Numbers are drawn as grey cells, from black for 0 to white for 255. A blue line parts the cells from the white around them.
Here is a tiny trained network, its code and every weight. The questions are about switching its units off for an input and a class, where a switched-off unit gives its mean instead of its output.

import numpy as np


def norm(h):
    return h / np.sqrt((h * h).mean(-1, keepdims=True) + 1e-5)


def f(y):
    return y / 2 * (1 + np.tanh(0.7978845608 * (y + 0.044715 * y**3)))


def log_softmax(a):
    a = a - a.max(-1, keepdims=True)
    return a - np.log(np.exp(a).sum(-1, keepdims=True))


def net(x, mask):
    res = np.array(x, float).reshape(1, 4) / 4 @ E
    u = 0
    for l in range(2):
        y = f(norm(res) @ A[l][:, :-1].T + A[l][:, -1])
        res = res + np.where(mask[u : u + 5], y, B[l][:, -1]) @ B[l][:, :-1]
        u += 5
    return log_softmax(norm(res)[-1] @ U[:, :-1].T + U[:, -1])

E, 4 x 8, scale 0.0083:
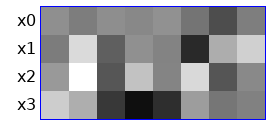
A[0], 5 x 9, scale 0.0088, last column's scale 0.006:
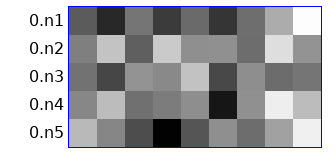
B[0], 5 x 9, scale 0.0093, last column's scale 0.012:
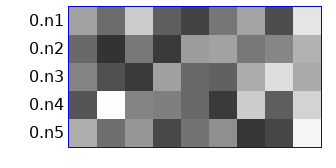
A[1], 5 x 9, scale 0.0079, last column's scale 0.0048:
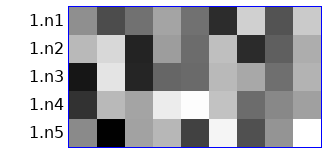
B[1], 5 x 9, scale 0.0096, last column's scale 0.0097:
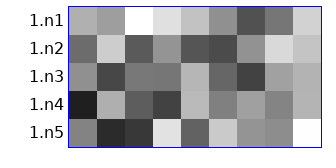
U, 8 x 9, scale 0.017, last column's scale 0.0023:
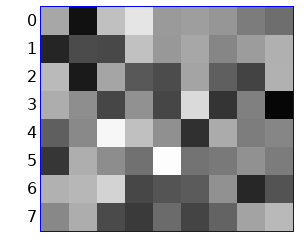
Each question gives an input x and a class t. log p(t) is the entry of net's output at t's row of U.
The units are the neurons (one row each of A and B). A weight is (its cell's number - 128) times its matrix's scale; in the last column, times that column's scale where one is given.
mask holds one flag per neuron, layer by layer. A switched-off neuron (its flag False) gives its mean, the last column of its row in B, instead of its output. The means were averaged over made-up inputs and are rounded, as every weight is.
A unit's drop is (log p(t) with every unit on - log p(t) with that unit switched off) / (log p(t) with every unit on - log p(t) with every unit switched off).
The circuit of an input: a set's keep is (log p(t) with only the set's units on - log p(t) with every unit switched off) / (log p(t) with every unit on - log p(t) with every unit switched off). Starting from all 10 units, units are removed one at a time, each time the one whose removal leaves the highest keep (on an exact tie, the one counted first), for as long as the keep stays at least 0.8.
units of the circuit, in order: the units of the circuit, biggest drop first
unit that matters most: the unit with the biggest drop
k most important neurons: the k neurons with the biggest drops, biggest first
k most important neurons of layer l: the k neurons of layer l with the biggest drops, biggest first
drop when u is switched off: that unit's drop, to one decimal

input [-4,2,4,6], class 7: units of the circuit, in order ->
[0.n1 1.n5]
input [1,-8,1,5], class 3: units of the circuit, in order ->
[0.n1 1.n2]
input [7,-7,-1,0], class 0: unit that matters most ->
1.n5
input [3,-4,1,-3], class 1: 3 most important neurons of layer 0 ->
[0.n4 0.n1 0.n5]
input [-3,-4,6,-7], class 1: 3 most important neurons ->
[0.n4 1.n5 1.n4]
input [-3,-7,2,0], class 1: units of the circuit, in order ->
[0.n1 0.n5]
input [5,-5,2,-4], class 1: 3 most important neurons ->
[0.n4 0.n1 1.n4]
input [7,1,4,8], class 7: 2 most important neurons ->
[1.n2 1.n5]
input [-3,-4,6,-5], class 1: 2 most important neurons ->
[0.n4 1.n5]
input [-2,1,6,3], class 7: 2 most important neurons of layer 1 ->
[1.n2 1.n5]
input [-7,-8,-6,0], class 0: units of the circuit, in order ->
[0.n5 1.n1]
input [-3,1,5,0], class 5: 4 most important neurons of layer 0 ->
[0.n1 0.n5 0.n3 0.n2]
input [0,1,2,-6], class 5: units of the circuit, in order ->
[0.n1 1.n4]
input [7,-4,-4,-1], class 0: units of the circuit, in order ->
[0.n5]
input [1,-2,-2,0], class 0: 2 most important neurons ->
[0.n4 0.n5]
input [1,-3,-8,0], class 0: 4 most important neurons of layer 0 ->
[0.n4 0.n3 0.n5 0.n2]
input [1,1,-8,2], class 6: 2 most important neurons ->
[1.n5 0.n2]
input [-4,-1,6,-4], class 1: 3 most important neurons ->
[0.n4 0.n2 1.n5]
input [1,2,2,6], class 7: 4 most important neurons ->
[0.n1 1.n2 1.n1 1.n5]
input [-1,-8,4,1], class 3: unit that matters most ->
0.n3
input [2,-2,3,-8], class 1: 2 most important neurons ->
[0.n4 1.n4]
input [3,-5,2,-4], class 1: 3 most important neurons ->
[0.n4 0.n1 1.n4]
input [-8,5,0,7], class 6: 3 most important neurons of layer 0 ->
[0.n5 0.n3 0.n4]
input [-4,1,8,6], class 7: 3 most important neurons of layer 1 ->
[1.n2 1.n5 1.n1]
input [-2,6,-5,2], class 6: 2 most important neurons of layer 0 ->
[0.n1 0.n5]
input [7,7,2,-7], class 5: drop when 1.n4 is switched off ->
0.1
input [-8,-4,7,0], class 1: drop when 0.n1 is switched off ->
0.2
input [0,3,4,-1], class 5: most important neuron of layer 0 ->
[0.n5]
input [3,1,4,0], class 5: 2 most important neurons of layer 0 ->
[0.n1 0.n5]
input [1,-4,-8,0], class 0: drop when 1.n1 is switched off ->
0.3
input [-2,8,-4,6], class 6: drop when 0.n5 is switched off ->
0.0
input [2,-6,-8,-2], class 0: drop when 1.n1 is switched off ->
0.1
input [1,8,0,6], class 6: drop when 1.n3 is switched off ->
-0.1
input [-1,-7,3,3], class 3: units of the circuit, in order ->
[0.n1]
